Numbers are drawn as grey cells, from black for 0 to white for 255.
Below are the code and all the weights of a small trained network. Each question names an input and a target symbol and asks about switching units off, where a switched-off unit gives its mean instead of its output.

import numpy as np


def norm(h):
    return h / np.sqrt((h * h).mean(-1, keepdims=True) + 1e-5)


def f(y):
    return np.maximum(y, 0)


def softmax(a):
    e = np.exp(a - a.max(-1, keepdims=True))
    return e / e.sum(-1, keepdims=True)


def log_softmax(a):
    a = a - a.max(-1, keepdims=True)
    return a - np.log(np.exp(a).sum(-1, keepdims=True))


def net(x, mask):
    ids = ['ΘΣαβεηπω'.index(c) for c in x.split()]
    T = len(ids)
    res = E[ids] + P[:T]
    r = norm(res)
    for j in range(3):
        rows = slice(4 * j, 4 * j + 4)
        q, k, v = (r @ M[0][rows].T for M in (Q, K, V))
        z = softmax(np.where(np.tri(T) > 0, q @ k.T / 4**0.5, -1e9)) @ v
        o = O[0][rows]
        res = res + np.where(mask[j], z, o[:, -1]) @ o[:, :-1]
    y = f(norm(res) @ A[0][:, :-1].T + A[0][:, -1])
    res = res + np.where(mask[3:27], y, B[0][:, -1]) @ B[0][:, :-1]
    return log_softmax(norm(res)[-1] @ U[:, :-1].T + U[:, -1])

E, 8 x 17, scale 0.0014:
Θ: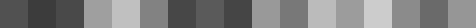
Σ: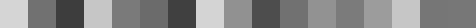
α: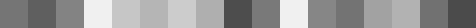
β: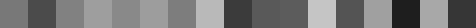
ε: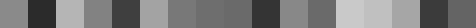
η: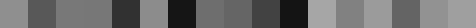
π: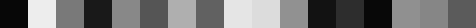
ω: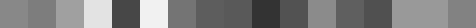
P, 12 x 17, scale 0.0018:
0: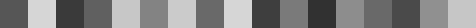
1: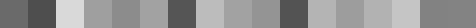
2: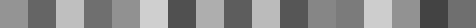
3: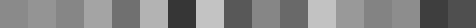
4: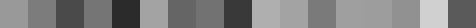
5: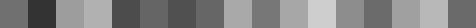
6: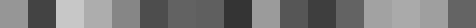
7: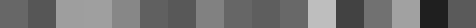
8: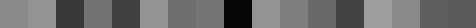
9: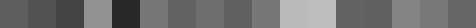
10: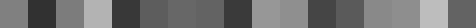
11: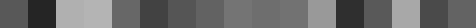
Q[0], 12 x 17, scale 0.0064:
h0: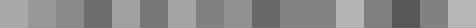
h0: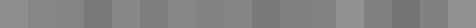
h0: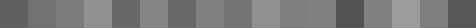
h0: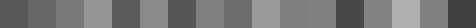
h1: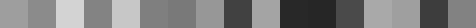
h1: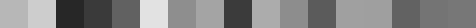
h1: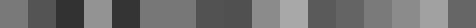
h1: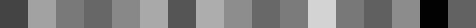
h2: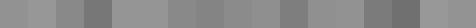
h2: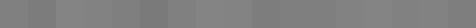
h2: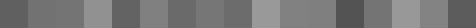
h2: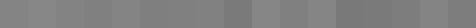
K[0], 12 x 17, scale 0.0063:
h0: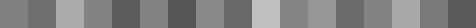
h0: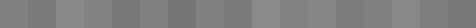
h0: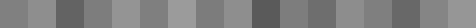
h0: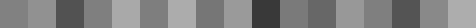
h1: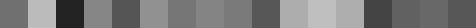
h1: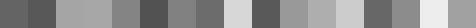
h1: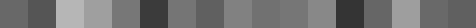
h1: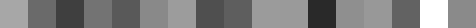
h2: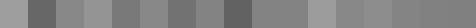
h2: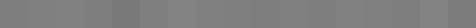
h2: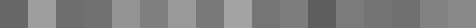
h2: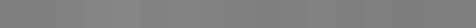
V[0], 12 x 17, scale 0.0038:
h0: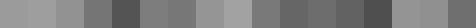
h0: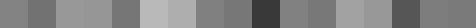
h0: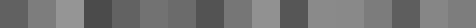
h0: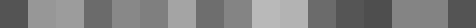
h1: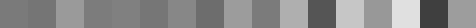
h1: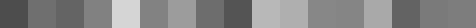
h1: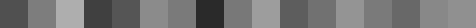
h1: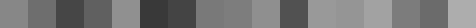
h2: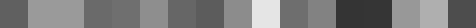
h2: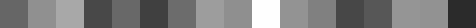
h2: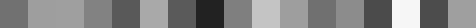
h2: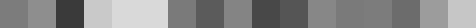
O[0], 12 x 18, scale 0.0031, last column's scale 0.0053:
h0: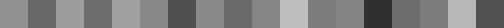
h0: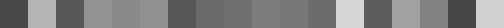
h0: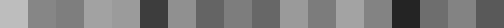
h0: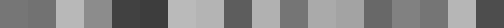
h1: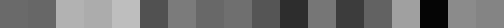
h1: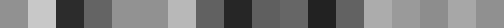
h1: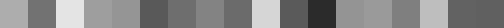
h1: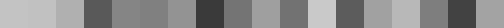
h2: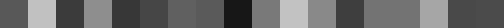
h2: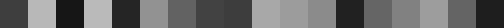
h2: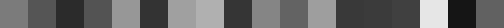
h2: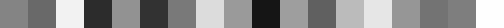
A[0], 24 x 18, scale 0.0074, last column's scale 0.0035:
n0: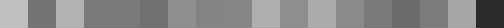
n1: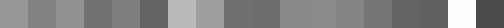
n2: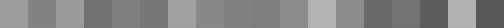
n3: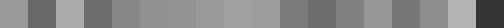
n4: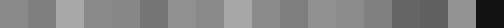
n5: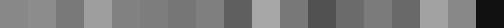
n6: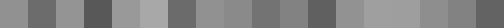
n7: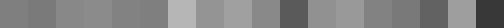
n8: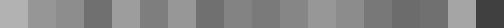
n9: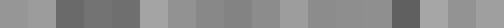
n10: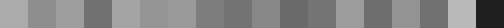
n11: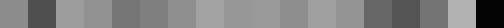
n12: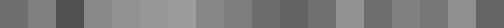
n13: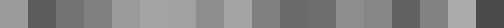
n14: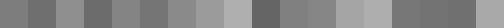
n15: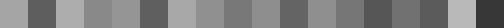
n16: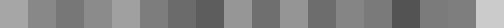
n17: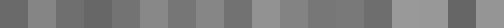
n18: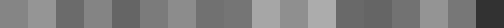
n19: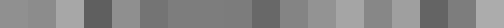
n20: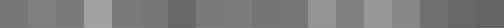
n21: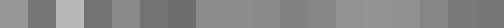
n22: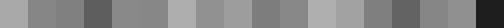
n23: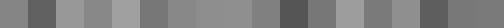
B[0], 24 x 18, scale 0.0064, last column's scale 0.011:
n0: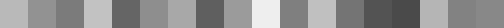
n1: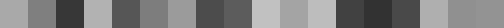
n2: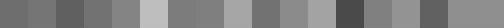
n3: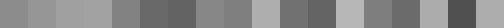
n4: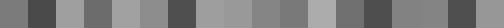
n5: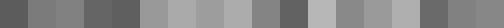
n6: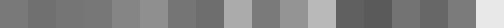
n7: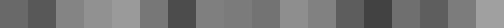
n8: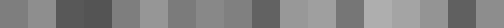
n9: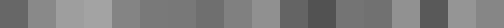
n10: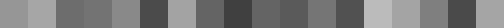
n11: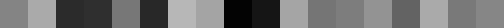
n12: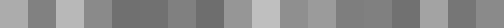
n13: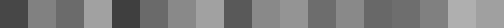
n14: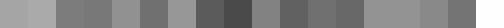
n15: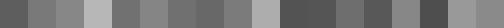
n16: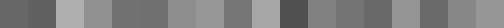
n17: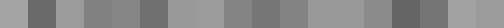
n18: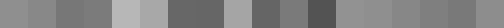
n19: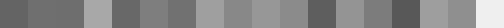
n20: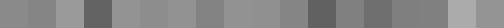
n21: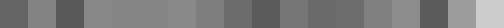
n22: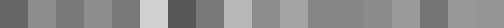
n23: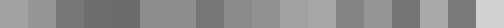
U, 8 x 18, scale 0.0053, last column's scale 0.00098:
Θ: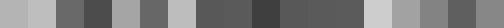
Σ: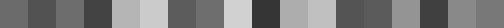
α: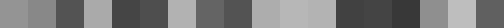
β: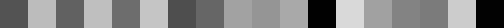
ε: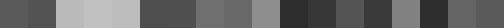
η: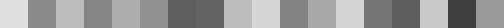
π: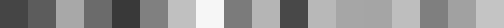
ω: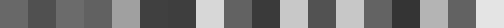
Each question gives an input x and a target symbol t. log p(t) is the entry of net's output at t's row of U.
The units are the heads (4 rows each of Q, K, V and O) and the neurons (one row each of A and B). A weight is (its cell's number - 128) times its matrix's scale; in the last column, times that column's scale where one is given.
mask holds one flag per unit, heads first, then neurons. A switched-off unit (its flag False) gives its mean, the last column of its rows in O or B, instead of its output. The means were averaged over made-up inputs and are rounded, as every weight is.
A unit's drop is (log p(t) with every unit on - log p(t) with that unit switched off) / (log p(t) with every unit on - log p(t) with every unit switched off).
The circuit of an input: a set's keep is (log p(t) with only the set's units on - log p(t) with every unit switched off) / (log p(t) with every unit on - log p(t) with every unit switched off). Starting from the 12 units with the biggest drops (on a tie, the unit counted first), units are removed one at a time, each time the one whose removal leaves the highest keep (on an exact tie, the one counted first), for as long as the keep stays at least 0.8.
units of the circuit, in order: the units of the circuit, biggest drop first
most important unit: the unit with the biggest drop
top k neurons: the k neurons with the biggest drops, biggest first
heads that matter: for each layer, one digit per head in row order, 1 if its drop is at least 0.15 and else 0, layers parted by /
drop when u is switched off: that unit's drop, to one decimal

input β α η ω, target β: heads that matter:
010
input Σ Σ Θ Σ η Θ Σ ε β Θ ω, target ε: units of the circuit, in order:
h1
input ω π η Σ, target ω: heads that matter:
100
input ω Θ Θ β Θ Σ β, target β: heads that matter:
010
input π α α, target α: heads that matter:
100
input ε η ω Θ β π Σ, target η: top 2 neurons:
n21; n14
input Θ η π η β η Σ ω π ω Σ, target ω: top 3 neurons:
n14; n6; n23
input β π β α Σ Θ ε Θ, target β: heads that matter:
001
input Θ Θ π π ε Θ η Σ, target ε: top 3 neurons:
n23; n14; n6
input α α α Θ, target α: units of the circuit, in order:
h1; n1
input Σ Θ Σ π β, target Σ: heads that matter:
101
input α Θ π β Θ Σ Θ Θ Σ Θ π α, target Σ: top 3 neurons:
n14; n19; n18
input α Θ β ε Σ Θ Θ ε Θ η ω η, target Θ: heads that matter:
010
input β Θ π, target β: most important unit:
n9
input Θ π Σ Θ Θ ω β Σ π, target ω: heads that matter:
011
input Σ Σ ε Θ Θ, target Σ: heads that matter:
010
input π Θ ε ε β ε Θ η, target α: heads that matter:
100
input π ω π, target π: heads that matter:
111
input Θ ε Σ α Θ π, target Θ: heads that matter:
101
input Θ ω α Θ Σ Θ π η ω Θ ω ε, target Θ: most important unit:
h2
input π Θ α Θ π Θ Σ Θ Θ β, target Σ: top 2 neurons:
n18; n14
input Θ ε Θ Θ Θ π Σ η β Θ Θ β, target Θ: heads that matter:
001
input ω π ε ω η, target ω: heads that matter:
101
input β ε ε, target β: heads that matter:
010
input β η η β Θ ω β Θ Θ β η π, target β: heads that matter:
001
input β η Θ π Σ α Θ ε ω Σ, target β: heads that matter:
001
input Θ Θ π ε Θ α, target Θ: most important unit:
h2
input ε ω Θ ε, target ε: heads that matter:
011
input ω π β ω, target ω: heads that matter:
000
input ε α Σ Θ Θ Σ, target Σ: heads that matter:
011
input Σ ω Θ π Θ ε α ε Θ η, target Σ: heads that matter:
101
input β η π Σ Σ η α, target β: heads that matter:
001
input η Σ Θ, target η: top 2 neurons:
n0; n3
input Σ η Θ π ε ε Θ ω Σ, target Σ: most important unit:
h0
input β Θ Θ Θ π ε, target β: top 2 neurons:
n14; n10
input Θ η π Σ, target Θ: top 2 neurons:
n3; n23
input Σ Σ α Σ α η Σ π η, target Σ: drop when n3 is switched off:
0.1
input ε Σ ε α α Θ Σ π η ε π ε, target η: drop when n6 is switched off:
0.2
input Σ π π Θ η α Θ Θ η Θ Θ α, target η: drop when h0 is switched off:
-0.1
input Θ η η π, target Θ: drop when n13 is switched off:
0.1
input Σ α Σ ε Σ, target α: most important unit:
h1
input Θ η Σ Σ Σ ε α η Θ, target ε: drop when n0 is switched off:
0.0
